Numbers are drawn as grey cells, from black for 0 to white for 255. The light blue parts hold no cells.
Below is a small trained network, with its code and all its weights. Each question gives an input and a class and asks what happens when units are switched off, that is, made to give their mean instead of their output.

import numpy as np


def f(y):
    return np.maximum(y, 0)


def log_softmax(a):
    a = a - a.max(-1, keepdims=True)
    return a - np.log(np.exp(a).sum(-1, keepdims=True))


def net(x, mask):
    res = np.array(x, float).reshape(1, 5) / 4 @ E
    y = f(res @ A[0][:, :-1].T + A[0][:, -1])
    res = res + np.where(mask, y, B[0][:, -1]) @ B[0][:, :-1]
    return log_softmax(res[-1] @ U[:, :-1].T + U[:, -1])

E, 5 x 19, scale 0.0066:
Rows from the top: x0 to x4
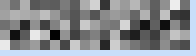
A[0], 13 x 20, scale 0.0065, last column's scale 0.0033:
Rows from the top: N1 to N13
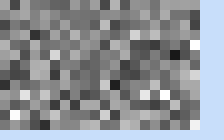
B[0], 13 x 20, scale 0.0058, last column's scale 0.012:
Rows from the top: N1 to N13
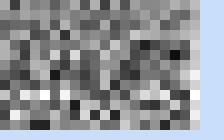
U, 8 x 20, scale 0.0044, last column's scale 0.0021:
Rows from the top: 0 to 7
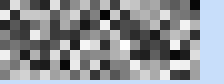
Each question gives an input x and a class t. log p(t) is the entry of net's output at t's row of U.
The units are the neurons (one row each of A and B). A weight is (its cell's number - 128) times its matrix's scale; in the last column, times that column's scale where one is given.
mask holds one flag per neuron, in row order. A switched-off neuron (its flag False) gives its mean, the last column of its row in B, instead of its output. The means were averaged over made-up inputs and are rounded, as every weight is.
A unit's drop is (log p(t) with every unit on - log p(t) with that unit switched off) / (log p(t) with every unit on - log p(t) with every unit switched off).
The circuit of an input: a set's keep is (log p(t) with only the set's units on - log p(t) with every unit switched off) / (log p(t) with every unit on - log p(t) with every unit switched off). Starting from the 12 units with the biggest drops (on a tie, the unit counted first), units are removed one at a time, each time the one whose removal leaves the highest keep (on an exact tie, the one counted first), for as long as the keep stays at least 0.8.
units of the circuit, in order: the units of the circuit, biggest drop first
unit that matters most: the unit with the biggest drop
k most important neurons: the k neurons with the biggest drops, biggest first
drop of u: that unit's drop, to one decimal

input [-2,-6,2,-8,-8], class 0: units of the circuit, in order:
(N12)
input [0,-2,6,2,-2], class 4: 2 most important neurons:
(N11 N7)
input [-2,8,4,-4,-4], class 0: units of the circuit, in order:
(N10 N12)
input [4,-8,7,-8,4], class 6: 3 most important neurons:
(N4 N12 N13)
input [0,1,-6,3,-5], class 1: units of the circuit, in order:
(N10 N12)
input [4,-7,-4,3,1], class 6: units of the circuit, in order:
(N10 N1)
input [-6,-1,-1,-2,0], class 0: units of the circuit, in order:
(N8 N10)
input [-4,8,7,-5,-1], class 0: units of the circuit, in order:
(N12 N10)
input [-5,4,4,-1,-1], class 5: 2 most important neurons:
(N6 N10)
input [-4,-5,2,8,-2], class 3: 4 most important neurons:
(N11 N12 N5 N7)
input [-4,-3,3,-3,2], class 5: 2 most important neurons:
(N6 N12)
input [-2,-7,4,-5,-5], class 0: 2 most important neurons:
(N8 N13)
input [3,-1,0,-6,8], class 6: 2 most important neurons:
(N4 N13)
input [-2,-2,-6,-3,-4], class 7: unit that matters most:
N10
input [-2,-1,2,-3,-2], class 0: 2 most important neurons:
(N8 N10)
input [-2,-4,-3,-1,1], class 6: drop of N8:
0.3
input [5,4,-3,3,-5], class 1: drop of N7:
0.0
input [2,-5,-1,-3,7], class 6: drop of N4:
0.1
